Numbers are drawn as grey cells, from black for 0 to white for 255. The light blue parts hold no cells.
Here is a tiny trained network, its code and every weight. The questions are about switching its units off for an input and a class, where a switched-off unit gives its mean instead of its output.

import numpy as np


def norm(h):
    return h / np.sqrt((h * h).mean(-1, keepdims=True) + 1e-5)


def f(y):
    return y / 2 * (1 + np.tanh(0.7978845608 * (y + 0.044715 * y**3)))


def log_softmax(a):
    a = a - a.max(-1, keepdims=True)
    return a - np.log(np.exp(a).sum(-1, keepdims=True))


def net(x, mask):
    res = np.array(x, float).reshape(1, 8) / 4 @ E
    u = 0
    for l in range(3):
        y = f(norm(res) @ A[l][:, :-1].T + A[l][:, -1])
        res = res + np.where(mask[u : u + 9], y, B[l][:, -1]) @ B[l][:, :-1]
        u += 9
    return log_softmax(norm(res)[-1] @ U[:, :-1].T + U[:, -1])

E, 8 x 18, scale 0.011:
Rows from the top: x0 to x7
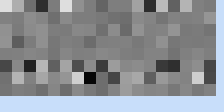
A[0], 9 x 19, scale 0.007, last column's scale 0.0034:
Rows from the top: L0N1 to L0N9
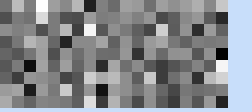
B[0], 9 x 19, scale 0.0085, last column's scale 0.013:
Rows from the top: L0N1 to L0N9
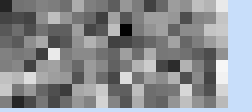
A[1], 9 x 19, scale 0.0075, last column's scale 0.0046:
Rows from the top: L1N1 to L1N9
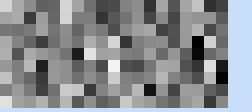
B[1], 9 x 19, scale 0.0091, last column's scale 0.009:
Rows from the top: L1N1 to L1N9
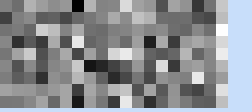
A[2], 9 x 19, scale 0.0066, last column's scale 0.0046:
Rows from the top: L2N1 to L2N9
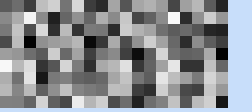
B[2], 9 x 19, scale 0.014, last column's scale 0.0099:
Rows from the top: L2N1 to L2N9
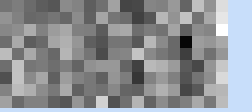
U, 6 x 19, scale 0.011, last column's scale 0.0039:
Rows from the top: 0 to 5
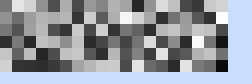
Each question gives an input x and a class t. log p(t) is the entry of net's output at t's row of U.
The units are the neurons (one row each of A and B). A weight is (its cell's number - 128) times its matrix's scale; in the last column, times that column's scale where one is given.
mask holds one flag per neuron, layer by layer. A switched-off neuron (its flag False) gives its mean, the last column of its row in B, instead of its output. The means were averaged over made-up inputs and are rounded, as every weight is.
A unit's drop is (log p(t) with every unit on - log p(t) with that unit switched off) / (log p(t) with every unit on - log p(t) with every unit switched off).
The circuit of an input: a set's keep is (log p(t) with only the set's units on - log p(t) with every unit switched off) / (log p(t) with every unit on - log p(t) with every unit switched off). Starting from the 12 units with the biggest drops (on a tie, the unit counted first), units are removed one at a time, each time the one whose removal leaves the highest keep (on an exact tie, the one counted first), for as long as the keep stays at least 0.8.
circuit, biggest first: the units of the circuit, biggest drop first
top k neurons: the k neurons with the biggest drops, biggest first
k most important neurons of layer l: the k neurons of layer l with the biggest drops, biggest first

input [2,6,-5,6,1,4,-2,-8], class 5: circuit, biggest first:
L0N8
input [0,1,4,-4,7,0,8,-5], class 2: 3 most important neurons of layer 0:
L0N1, L0N6, L0N2
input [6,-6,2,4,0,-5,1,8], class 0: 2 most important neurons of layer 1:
L1N8, L1N1
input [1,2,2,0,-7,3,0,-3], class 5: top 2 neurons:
L0N8, L0N7
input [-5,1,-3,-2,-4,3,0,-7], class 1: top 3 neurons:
L0N7, L0N3, L0N1
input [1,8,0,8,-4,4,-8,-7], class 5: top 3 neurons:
L0N3, L0N9, L1N4
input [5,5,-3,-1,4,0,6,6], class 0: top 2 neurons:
L0N6, L1N8
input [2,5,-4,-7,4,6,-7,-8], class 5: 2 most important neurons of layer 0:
L0N3, L0N9
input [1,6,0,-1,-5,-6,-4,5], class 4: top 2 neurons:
L0N3, L1N6
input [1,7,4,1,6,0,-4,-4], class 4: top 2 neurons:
L0N3, L0N6
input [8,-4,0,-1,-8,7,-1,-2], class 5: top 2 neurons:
L0N7, L0N3
